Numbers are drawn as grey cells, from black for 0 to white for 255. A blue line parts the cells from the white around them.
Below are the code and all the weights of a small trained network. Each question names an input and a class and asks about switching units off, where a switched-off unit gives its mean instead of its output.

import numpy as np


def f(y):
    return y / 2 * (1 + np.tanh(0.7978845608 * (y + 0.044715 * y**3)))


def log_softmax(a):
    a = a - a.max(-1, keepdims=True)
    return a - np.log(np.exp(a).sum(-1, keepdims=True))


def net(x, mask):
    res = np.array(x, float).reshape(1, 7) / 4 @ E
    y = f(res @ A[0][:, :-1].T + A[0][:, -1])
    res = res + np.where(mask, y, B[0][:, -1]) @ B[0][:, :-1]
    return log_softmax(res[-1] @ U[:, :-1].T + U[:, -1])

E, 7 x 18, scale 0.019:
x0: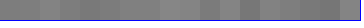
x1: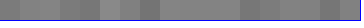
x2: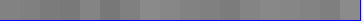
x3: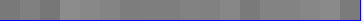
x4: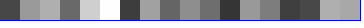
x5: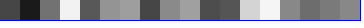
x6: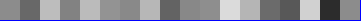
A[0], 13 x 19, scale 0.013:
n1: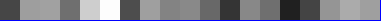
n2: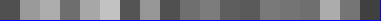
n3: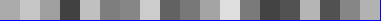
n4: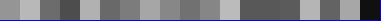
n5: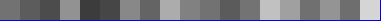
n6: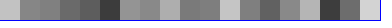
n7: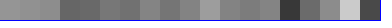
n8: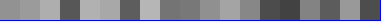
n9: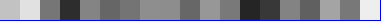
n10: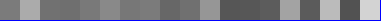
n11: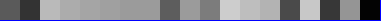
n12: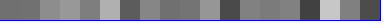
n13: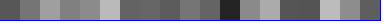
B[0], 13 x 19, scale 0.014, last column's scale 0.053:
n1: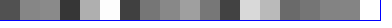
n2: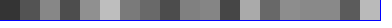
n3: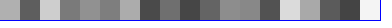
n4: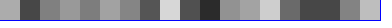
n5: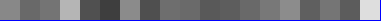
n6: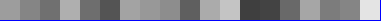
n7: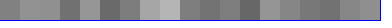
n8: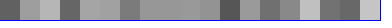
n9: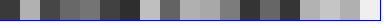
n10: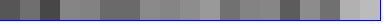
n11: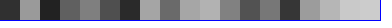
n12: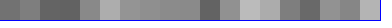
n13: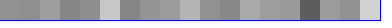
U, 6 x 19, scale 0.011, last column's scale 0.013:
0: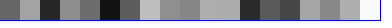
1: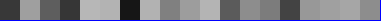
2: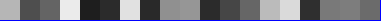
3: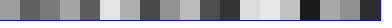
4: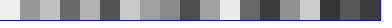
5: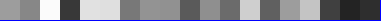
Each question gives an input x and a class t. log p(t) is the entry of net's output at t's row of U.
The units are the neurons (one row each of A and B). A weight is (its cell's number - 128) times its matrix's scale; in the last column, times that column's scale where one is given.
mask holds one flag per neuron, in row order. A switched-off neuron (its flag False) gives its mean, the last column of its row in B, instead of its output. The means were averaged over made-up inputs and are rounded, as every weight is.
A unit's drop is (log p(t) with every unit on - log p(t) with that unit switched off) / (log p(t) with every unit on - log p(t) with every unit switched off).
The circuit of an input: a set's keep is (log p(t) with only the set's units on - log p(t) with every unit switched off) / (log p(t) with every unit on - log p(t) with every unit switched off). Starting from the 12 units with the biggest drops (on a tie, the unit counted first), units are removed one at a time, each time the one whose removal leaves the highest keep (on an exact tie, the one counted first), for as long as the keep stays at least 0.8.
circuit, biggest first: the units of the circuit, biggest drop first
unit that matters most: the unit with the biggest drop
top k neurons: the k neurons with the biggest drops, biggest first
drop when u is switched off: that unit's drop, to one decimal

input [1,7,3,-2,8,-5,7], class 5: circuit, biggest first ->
[n3]
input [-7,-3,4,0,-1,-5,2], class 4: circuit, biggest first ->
[n3 n1]
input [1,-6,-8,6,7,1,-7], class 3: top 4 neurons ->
[n13 n11 n9 n12]
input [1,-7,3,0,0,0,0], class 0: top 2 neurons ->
[n1 n3]
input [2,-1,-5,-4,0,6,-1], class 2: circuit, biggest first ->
[n1 n9]
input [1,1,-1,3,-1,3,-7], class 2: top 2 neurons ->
[n1 n5]
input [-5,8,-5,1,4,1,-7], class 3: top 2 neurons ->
[n11 n13]
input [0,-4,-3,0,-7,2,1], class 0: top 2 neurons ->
[n3 n6]
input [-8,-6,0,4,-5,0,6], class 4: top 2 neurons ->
[n9 n3]
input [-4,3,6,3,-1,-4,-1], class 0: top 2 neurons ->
[n9 n1]
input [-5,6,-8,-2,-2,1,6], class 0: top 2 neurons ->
[n11 n1]
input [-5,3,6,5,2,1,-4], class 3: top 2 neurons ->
[n9 n11]
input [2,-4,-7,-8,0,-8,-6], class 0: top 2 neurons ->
[n1 n9]
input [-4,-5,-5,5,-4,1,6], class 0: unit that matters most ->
n11
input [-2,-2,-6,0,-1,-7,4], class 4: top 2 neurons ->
[n3 n1]
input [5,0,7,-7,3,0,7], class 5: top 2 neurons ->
[n3 n9]
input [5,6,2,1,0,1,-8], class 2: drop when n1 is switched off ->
0.4
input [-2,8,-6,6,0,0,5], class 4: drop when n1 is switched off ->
0.5
